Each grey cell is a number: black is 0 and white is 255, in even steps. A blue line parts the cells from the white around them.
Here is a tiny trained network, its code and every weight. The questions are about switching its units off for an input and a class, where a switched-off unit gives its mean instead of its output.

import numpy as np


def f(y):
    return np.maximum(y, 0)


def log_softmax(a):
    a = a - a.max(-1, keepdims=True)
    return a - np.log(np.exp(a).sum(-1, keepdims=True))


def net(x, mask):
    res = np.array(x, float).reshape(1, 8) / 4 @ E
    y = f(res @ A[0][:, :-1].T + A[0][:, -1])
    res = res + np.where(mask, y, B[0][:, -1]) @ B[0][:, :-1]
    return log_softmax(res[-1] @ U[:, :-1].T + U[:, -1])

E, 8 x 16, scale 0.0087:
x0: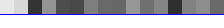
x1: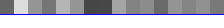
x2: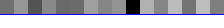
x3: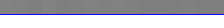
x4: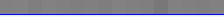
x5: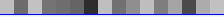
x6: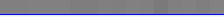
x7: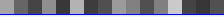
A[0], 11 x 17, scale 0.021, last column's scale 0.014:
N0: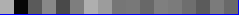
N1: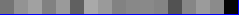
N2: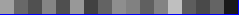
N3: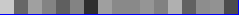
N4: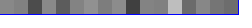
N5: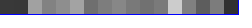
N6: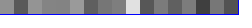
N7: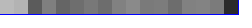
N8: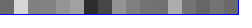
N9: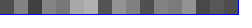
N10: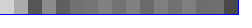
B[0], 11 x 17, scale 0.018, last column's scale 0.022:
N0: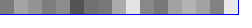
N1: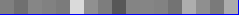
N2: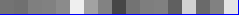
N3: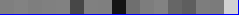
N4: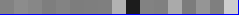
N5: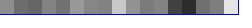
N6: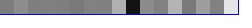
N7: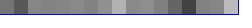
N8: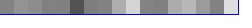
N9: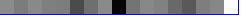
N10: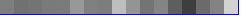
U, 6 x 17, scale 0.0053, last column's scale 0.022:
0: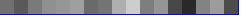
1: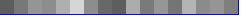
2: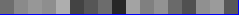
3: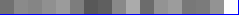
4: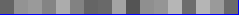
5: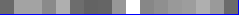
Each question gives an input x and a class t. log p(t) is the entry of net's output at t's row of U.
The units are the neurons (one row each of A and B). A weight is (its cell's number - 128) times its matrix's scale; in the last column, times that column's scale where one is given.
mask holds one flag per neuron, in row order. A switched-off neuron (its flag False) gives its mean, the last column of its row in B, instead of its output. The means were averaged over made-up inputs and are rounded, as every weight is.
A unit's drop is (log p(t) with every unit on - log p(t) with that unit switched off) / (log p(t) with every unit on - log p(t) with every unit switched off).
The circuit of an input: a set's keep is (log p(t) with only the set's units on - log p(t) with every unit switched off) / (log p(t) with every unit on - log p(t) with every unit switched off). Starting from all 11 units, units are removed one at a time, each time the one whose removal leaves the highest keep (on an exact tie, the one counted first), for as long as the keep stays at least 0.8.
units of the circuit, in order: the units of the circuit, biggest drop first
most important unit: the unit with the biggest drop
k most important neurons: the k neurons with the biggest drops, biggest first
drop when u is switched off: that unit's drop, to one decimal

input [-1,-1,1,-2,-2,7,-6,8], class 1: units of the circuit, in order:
[N2]
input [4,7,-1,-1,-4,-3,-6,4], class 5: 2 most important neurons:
[N8 N5]
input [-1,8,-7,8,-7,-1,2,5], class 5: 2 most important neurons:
[N8 N4]
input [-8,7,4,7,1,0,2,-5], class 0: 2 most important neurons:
[N5 N0]
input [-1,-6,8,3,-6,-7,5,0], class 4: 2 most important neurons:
[N4 N3]
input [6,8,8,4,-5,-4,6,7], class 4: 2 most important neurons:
[N4 N0]
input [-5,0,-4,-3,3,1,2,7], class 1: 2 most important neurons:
[N2 N10]
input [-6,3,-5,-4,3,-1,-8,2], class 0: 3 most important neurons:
[N5 N4 N0]
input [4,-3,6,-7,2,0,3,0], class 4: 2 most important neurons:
[N4 N5]
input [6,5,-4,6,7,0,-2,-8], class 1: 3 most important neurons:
[N1 N5 N0]
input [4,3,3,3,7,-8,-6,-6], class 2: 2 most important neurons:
[N9 N2]
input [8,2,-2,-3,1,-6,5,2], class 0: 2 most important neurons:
[N10 N7]
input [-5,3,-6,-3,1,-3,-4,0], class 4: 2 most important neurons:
[N6 N10]
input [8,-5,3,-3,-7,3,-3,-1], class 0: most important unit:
N10
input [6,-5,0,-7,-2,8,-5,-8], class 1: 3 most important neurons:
[N1 N9 N5]
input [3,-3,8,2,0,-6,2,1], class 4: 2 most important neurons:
[N4 N3]
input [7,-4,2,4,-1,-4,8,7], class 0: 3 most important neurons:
[N10 N7 N1]
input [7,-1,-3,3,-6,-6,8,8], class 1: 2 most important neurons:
[N2 N5]
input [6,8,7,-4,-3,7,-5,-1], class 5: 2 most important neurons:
[N8 N9]
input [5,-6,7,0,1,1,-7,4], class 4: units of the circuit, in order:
[N4]
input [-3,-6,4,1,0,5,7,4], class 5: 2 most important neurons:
[N0 N9]
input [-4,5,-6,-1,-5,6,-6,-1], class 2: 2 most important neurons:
[N3 N4]
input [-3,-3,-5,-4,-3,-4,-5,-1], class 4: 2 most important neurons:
[N6 N3]
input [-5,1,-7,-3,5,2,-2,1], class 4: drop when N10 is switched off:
0.1
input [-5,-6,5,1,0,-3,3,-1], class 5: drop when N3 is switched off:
0.2
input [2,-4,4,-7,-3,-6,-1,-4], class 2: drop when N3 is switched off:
-0.1
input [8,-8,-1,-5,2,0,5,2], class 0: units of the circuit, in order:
[N10]
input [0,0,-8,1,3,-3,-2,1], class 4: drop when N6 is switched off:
1.1
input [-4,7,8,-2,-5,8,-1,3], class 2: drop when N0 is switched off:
0.2
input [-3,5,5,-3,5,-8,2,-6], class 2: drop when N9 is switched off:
0.5
